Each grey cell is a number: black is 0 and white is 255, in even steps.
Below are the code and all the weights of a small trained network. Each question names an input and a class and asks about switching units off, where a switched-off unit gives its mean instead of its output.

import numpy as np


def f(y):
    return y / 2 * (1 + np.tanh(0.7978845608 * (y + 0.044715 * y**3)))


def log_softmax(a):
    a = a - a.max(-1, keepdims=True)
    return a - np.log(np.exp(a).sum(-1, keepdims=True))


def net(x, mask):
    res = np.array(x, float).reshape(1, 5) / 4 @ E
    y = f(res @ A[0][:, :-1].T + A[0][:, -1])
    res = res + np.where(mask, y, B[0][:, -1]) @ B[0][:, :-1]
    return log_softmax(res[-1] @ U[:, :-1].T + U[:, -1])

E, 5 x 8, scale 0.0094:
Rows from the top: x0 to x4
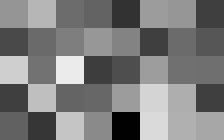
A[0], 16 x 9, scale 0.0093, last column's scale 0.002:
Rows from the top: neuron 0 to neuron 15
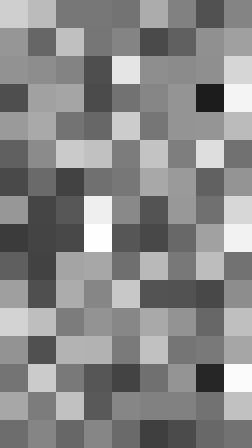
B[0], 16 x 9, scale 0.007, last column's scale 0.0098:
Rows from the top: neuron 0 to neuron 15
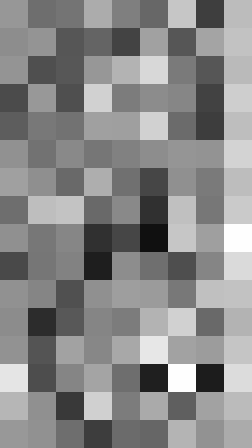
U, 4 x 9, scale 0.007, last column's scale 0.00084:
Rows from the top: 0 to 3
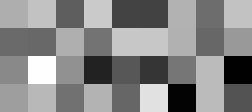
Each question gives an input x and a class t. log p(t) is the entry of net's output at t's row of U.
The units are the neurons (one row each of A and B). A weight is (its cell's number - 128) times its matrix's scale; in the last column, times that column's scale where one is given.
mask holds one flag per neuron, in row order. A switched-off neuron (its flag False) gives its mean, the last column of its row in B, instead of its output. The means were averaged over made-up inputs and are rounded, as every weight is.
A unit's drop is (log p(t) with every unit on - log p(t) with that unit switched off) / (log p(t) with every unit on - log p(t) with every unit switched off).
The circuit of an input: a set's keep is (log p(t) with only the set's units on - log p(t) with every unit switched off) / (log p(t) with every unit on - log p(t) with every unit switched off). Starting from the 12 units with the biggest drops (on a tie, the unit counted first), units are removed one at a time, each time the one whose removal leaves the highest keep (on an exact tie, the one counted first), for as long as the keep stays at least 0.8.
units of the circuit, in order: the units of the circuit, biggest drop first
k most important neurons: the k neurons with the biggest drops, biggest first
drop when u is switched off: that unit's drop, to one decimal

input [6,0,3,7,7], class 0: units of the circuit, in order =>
(neuron 13)
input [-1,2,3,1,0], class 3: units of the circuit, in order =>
(neuron 8; neuron 13; neuron 7)
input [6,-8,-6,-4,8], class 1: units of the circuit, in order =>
(neuron 12; neuron 9)
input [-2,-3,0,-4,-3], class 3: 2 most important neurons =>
(neuron 13; neuron 8)
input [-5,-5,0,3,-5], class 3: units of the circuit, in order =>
(neuron 13; neuron 8)
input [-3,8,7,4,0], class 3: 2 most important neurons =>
(neuron 8; neuron 7)
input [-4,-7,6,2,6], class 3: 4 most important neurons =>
(neuron 14; neuron 13; neuron 8; neuron 7)
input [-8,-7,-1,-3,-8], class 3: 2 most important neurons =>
(neuron 13; neuron 10)
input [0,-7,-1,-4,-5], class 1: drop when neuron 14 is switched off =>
0.2
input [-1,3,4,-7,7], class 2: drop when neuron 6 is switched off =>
-0.1
